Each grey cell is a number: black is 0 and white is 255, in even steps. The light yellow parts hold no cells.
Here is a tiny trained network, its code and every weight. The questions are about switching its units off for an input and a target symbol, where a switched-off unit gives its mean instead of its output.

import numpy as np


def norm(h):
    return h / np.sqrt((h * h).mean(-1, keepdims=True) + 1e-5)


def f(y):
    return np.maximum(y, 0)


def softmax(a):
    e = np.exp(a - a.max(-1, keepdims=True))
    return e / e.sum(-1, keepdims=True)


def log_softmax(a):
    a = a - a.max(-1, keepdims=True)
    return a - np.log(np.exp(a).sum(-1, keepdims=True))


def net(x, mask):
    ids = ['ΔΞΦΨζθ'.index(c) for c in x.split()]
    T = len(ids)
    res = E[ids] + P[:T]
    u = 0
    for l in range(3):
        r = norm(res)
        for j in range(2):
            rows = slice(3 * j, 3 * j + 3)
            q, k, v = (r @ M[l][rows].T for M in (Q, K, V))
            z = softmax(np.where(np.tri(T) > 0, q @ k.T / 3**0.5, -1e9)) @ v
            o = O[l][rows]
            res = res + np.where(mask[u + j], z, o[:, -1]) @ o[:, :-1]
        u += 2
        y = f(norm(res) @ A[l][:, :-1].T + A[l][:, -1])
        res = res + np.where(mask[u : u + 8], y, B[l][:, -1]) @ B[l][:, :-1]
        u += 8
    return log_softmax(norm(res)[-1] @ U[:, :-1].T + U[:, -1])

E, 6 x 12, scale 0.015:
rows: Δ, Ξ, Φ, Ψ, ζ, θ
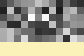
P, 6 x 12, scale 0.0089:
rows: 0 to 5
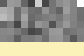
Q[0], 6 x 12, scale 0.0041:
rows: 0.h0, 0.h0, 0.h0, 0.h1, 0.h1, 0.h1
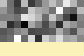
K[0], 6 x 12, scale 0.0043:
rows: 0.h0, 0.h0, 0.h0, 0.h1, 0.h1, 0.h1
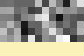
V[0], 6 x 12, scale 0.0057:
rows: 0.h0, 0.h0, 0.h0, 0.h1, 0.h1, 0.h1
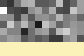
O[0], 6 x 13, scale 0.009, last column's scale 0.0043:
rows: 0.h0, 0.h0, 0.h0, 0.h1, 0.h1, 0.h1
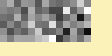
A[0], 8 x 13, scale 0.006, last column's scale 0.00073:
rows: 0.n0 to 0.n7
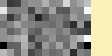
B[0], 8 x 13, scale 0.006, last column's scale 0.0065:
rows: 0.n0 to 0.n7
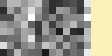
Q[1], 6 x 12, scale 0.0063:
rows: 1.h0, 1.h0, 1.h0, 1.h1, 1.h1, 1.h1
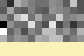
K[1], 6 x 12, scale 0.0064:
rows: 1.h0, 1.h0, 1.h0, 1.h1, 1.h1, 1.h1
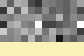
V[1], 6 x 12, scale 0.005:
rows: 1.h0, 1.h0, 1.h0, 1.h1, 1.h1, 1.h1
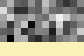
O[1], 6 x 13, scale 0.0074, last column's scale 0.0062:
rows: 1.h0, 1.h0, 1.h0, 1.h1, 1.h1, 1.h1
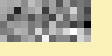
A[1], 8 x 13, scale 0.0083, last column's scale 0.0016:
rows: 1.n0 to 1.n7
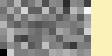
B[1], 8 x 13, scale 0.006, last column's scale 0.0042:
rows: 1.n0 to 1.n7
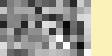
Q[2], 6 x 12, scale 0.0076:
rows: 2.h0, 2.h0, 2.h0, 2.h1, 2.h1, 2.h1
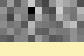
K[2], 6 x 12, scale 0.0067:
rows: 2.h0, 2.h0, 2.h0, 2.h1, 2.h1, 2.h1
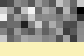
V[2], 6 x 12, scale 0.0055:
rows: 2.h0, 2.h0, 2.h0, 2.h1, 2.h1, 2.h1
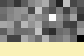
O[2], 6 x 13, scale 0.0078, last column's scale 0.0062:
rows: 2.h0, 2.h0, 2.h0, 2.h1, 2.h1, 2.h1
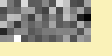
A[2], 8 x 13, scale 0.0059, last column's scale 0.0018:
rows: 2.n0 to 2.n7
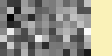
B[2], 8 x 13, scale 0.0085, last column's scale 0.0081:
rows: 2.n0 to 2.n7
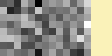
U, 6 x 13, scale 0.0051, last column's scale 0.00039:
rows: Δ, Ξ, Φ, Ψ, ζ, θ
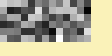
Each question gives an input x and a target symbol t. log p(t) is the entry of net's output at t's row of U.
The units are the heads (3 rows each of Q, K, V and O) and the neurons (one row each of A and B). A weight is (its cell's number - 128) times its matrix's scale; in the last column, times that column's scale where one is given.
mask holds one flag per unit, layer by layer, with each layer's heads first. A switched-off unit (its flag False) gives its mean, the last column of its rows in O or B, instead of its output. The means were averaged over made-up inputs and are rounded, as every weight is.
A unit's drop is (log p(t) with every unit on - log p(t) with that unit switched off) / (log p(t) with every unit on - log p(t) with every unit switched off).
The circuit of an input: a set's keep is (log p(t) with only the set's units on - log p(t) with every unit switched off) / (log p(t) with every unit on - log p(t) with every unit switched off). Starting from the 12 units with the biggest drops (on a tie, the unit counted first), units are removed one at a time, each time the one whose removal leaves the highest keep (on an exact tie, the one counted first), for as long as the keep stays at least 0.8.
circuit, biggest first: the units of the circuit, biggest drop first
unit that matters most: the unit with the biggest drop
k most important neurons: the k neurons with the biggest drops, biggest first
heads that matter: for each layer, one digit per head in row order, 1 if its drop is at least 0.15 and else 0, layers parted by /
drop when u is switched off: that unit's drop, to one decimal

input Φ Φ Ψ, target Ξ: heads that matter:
01 / 01 / 01
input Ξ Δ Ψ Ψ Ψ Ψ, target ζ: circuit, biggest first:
2.h0, 1.h1, 2.h1
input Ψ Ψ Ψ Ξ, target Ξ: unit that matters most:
2.n1
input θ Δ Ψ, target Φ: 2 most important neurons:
1.n1, 2.n0
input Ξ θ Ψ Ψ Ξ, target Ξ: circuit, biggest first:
2.n1, 1.n7
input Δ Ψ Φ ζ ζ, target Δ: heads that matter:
11 / 01 / 01
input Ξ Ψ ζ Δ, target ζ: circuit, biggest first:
1.h1, 2.h0
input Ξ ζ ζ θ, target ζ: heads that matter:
01 / 01 / 10
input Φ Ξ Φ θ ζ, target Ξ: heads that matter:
11 / 01 / 00
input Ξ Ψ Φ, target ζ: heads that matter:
00 / 01 / 10
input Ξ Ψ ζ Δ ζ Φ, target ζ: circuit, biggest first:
1.h1, 2.h0, 2.n4
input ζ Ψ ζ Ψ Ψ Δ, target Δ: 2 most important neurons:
1.n6, 0.n2
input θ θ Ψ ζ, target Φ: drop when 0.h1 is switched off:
0.2
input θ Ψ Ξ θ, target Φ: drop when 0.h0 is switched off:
0.1
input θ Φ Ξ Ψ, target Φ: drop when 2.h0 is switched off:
0.8
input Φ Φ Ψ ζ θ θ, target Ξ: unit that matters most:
1.h1
